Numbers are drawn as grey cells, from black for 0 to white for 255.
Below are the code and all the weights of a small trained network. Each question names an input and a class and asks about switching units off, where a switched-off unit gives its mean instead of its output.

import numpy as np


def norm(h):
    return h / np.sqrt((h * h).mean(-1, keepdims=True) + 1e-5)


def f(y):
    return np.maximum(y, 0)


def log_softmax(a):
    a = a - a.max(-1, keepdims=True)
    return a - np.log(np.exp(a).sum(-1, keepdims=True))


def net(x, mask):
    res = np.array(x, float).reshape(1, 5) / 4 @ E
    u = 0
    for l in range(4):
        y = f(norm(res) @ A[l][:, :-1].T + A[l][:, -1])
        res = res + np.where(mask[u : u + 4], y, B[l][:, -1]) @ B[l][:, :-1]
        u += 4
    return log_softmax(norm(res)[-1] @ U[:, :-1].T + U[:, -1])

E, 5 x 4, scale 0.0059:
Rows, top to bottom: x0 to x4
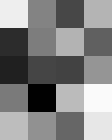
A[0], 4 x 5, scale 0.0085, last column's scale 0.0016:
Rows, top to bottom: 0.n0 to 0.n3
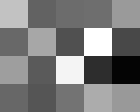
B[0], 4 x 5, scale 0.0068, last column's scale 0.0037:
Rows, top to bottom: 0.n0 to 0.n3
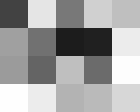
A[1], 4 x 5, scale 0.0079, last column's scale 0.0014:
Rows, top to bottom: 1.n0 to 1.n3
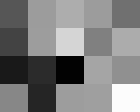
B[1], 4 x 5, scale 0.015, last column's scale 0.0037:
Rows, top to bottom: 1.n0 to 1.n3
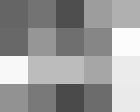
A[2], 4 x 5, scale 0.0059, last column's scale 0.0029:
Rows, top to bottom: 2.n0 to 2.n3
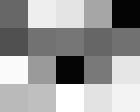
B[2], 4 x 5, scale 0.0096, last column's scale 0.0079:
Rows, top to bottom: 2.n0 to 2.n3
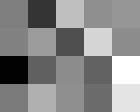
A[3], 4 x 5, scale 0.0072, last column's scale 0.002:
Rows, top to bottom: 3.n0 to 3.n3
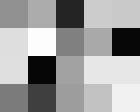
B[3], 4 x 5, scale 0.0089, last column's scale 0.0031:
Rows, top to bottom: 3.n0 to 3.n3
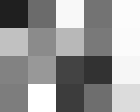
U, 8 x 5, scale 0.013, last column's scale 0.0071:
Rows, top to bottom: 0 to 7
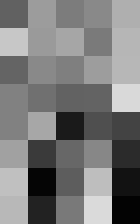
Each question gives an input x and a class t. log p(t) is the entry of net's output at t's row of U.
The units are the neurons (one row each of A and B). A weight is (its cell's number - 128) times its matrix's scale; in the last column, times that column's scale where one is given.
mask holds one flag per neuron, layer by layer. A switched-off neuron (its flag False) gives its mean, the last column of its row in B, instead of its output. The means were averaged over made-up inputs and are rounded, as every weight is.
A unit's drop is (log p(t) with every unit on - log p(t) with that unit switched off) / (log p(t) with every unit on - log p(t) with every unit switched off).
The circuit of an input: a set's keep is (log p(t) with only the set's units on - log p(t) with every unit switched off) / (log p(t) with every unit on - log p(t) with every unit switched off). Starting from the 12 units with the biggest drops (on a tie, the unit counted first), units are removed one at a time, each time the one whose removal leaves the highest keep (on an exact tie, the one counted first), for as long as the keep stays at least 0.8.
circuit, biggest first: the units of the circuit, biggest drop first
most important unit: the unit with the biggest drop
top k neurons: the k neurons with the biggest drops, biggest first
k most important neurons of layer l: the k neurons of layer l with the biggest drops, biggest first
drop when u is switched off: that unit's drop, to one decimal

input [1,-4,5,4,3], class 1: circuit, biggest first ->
[1.n2]
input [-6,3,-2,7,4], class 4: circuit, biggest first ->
[3.n2; 2.n2; 1.n3]
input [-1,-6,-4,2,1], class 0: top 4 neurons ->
[1.n2; 2.n2; 0.n0; 0.n3]
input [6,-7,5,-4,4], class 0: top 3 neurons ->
[2.n2; 3.n0; 1.n2]
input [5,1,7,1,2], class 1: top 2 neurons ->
[1.n2; 3.n1]
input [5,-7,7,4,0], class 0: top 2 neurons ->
[2.n2; 0.n3]
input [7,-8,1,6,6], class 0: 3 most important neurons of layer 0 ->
[0.n0; 0.n2; 0.n3]
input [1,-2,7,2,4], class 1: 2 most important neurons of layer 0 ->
[0.n1; 0.n2]
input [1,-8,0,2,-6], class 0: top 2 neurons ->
[0.n0; 1.n3]
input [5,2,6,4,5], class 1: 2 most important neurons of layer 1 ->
[1.n2; 1.n0]
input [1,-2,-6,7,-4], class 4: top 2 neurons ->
[1.n2; 1.n3]
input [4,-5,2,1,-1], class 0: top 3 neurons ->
[2.n2; 0.n0; 0.n2]
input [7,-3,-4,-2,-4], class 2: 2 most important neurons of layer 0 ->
[0.n0; 0.n1]
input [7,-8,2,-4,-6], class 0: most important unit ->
0.n0
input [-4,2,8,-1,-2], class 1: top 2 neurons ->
[1.n2; 2.n2]
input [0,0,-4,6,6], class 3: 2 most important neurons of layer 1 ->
[1.n2; 1.n1]
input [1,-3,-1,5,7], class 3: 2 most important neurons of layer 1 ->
[1.n2; 1.n1]
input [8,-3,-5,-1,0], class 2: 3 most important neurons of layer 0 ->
[0.n3; 0.n2; 0.n0]
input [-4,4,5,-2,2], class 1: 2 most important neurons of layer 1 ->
[1.n2; 1.n3]
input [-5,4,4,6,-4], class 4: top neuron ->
[3.n3]
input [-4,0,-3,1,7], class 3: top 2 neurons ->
[0.n1; 1.n2]
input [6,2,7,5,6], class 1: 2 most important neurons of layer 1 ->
[1.n2; 1.n0]
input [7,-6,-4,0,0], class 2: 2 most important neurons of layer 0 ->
[0.n3; 0.n2]
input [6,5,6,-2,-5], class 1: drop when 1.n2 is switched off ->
1.2
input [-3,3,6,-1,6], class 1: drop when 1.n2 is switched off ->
1.1
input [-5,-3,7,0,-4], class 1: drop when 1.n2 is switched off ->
1.0
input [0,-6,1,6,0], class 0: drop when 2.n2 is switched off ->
0.2
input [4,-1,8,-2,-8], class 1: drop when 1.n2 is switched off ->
1.2
